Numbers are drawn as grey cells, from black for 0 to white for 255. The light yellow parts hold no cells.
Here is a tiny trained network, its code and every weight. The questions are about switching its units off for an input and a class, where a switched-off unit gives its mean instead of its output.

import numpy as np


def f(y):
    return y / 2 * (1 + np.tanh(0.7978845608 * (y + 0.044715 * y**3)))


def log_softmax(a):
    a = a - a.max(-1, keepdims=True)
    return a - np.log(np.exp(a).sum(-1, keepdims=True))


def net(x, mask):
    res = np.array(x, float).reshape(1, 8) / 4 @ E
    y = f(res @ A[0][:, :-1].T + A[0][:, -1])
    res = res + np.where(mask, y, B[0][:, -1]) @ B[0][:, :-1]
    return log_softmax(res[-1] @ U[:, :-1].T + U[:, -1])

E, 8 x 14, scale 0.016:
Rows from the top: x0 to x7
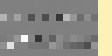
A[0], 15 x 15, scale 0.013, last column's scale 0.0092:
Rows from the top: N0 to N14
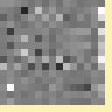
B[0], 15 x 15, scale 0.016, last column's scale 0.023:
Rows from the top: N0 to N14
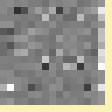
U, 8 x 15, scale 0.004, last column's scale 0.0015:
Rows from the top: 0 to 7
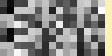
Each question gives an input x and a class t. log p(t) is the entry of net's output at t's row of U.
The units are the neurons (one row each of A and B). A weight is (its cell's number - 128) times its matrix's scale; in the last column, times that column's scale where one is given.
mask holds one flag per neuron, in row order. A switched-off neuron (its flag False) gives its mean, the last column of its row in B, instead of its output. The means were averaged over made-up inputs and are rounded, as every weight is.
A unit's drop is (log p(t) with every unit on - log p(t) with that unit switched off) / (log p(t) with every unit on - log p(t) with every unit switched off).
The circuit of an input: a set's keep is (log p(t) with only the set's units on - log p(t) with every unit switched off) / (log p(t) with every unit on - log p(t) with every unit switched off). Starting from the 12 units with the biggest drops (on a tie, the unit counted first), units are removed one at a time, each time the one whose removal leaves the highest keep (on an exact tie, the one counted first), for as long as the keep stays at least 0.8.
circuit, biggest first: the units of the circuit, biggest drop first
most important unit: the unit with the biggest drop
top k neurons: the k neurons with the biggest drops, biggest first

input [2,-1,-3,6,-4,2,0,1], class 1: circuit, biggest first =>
(N12, N1)
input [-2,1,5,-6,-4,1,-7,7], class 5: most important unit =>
N1
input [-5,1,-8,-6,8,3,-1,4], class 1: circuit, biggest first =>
(N12, N1)
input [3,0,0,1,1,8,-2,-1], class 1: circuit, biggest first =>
(N9, N12)
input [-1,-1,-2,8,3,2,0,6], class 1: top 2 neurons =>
(N12, N1)
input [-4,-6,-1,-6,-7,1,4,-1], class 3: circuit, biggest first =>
(N1, N9)
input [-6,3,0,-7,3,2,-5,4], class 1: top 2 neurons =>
(N9, N1)
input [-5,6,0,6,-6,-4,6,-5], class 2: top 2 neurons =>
(N9, N12)
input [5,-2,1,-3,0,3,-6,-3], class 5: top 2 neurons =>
(N8, N2)
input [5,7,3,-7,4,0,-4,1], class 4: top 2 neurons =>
(N7, N5)
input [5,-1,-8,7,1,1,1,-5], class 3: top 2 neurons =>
(N1, N4)
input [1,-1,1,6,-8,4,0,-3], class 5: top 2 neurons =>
(N12, N8)
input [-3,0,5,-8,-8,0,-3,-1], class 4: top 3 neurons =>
(N7, N12, N5)
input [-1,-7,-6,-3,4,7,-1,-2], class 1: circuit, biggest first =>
(N12)
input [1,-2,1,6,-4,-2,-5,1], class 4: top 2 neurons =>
(N8, N2)
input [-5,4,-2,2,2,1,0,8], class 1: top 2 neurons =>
(N12, N1)
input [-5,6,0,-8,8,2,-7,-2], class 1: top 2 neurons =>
(N9, N1)
